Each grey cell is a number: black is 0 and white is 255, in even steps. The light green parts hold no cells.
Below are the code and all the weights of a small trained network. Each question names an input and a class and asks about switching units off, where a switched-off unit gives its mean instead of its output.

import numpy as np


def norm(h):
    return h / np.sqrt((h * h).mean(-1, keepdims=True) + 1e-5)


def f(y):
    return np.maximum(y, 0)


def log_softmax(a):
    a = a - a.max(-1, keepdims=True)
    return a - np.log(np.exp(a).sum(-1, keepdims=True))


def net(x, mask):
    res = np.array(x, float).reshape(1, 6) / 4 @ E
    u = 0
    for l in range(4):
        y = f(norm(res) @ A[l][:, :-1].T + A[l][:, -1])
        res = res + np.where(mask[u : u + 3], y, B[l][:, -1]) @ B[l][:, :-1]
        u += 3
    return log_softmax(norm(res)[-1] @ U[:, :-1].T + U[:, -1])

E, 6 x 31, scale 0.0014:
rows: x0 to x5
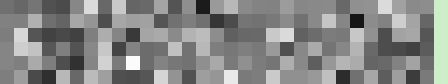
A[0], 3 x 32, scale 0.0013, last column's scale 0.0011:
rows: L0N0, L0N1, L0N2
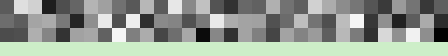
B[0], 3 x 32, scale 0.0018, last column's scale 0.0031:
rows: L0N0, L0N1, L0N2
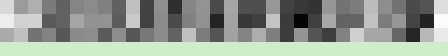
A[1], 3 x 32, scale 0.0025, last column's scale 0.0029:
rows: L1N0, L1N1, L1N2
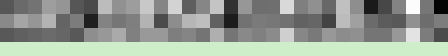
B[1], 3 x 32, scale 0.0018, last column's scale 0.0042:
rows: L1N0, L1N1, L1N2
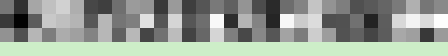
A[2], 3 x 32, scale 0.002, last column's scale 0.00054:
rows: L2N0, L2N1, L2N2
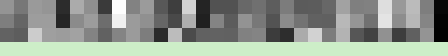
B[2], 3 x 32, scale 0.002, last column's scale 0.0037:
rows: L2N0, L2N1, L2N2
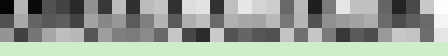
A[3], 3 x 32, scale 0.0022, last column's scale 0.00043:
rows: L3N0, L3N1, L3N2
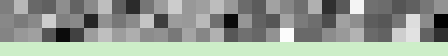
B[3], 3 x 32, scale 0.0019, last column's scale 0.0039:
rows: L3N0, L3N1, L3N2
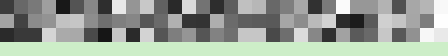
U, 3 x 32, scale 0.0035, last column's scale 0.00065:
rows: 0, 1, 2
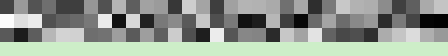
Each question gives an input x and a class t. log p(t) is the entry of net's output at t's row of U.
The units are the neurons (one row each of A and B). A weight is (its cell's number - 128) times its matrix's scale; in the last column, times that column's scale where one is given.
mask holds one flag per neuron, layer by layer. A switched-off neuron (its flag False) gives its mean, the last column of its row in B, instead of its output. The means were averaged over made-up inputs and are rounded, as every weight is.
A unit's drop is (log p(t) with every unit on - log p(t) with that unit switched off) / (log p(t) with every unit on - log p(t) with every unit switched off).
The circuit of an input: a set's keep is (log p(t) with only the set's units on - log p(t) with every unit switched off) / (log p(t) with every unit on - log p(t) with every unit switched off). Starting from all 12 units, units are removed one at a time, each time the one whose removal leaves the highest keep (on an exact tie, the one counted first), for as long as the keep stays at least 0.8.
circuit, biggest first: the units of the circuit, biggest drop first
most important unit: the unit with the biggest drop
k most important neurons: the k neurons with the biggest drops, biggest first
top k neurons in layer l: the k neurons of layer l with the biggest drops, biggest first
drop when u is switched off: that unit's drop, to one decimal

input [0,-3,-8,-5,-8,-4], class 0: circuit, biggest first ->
[L2N0]
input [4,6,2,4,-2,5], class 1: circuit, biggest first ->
[L0N0; L2N0]
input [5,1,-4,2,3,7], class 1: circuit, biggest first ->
[L2N0; L1N1; L3N2]
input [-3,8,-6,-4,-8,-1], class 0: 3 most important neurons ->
[L2N0; L1N1; L3N1]
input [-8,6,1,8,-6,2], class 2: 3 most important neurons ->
[L1N1; L0N1; L3N1]
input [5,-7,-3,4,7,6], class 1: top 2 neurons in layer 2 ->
[L2N0; L2N1]
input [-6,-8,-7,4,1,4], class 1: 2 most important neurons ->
[L0N1; L2N0]
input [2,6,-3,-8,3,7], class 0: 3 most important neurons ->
[L1N1; L3N1; L2N2]
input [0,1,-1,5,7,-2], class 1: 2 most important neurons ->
[L0N1; L0N0]
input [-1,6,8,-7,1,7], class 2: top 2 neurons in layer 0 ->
[L0N1; L0N2]
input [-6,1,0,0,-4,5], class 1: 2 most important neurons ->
[L2N0; L3N2]
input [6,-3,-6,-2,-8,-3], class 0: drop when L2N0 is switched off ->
0.1
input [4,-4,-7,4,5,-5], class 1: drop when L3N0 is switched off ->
0.2
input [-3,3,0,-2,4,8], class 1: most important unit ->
L1N1
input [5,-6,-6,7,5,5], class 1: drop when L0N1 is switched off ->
0.7
